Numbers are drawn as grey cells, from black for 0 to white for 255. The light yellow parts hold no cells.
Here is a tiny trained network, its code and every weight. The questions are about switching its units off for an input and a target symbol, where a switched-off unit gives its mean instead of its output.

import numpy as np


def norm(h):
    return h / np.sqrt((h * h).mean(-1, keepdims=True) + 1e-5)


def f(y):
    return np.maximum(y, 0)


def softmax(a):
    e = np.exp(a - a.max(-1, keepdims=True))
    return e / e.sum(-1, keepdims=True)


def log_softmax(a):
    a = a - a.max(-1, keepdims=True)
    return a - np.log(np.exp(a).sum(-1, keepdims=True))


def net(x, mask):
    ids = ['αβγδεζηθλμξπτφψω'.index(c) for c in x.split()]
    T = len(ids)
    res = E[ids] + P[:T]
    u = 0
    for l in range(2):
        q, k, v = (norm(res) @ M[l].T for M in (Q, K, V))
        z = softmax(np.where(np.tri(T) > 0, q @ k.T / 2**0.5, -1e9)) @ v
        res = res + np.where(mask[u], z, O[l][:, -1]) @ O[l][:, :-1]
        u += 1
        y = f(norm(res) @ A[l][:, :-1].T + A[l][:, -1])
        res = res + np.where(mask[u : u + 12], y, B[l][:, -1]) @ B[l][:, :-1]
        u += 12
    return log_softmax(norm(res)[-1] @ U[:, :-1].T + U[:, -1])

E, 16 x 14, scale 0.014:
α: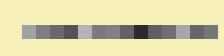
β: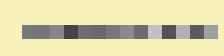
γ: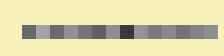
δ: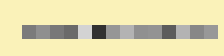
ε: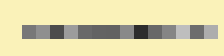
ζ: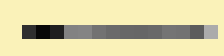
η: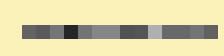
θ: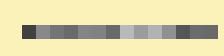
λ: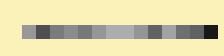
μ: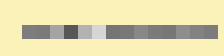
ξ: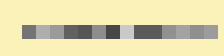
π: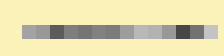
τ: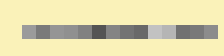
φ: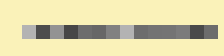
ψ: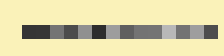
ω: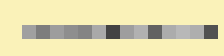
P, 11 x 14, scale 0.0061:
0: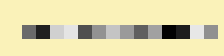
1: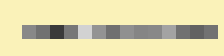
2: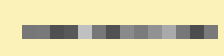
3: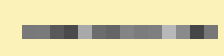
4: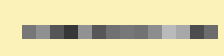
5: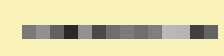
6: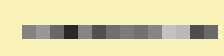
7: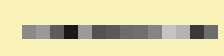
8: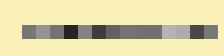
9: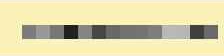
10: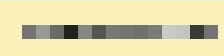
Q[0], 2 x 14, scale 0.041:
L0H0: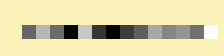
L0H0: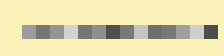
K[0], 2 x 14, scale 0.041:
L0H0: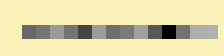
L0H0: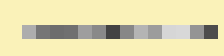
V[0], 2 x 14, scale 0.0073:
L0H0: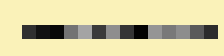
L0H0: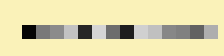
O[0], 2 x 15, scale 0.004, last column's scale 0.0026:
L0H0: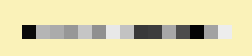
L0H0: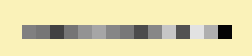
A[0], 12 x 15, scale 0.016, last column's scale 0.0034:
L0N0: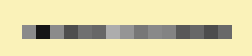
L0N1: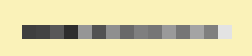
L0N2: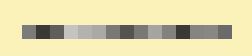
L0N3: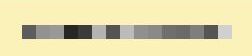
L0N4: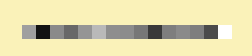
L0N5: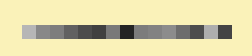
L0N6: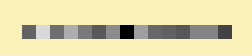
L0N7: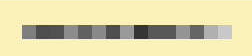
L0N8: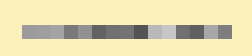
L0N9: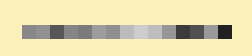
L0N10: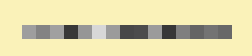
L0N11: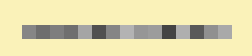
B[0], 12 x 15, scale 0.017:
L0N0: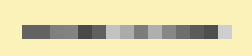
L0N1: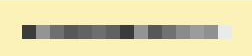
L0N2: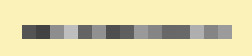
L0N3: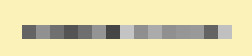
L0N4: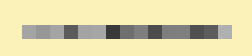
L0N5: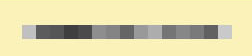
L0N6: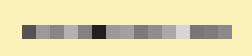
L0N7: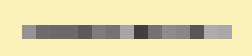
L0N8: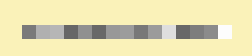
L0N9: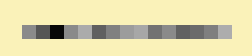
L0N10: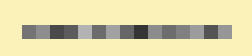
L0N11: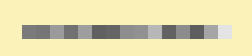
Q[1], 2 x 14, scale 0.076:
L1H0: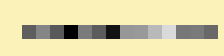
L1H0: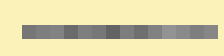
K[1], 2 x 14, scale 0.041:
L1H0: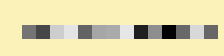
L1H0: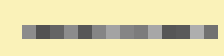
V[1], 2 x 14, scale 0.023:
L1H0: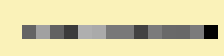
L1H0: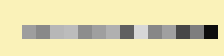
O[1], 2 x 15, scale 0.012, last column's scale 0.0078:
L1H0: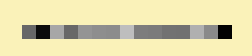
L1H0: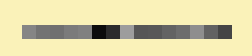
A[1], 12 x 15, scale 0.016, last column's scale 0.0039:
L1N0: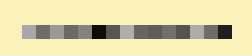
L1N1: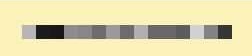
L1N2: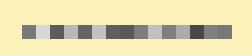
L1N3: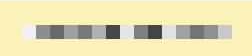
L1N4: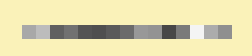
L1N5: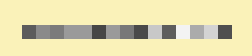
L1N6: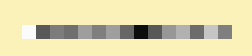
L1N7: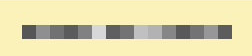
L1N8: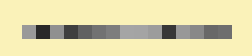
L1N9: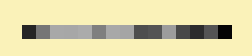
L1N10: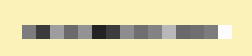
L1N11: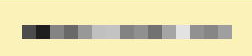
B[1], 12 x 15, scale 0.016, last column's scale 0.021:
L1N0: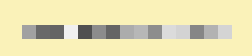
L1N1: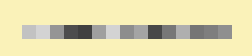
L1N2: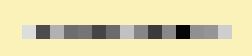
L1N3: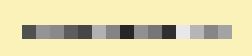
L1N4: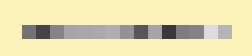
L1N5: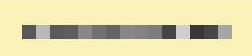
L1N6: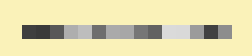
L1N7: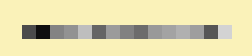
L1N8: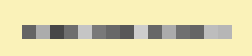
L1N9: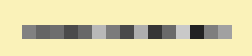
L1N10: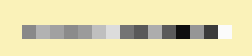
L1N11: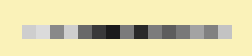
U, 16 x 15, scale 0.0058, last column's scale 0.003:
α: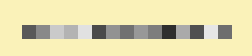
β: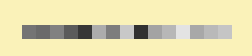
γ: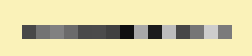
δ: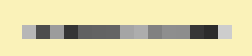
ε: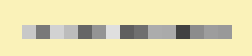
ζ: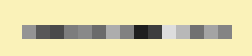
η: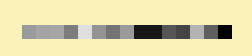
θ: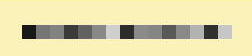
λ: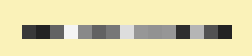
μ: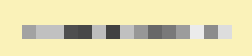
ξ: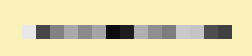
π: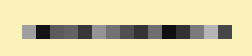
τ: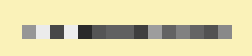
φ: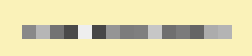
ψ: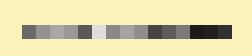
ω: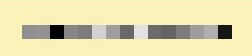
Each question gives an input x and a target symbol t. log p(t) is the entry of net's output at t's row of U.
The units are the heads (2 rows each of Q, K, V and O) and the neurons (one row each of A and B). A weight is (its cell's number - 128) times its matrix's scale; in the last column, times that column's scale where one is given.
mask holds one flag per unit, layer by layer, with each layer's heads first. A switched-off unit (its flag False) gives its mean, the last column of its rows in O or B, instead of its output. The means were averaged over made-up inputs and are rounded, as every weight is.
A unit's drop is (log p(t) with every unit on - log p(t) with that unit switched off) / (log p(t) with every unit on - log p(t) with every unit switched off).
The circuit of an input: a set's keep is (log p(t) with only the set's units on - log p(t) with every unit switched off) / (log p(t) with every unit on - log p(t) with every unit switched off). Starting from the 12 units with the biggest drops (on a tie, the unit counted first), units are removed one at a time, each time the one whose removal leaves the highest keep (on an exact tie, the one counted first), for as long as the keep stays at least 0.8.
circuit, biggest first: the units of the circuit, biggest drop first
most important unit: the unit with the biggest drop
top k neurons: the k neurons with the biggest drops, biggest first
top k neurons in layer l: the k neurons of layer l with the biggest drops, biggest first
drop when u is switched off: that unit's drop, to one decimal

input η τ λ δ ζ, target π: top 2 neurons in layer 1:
[L1N11, L1N0]
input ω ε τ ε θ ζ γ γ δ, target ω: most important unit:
L0H0
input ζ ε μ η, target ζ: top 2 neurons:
[L1N10, L0N7]
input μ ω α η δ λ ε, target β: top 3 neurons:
[L0N7, L1N6, L1N2]
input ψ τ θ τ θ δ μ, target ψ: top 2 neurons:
[L1N9, L0N5]
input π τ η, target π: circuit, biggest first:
[L0H0, L1N4, L0N8]
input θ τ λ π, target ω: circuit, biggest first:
[L0N9, L1N1]
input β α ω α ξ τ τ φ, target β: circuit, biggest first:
[L1H0, L1N10]
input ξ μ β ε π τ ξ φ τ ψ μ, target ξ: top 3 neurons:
[L1N11, L1N10, L0N8]
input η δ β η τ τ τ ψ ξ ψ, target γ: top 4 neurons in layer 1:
[L1N11, L1N8, L1N9, L1N4]
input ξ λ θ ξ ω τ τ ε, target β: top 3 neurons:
[L0N7, L1N6, L1N10]
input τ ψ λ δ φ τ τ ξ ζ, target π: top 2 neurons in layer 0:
[L0N1, L0N8]
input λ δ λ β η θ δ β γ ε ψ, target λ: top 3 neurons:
[L1N0, L1N10, L0N4]
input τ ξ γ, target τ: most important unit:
L0N6
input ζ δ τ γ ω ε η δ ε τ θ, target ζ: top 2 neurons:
[L1N10, L1N7]
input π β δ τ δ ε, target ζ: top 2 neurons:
[L1N6, L0N7]
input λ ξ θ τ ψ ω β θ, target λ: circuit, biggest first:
[L1H0, L0N0, L0N4]
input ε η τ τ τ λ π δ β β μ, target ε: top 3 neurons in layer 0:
[L0N7, L0N8, L0N0]
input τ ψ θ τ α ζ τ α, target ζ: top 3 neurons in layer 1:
[L1N6, L1N11, L1N0]
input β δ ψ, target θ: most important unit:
L0N1
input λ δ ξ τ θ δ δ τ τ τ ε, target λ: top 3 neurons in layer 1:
[L1N10, L1N0, L1N6]
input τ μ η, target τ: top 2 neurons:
[L0N2, L1N7]
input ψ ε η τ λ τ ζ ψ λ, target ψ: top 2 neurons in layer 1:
[L1N10, L1N9]
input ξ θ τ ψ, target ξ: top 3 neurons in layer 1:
[L1N11, L1N10, L1N7]
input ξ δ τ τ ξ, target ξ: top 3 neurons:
[L1N11, L0N8, L1N7]
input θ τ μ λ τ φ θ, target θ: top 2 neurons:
[L1N0, L1N2]
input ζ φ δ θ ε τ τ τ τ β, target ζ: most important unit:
L0H0
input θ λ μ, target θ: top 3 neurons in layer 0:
[L0N2, L0N10, L0N7]
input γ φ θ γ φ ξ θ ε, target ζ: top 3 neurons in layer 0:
[L0N7, L0N3, L0N0]
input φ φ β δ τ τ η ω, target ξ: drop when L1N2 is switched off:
0.1
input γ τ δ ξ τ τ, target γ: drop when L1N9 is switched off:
-0.1
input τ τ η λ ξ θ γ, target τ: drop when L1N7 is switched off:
0.2
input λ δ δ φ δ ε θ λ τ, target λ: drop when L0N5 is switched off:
-0.1
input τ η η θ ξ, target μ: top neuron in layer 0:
[L0N3]
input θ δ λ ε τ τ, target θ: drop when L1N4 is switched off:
0.0
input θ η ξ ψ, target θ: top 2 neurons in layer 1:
[L1N2, L1N0]
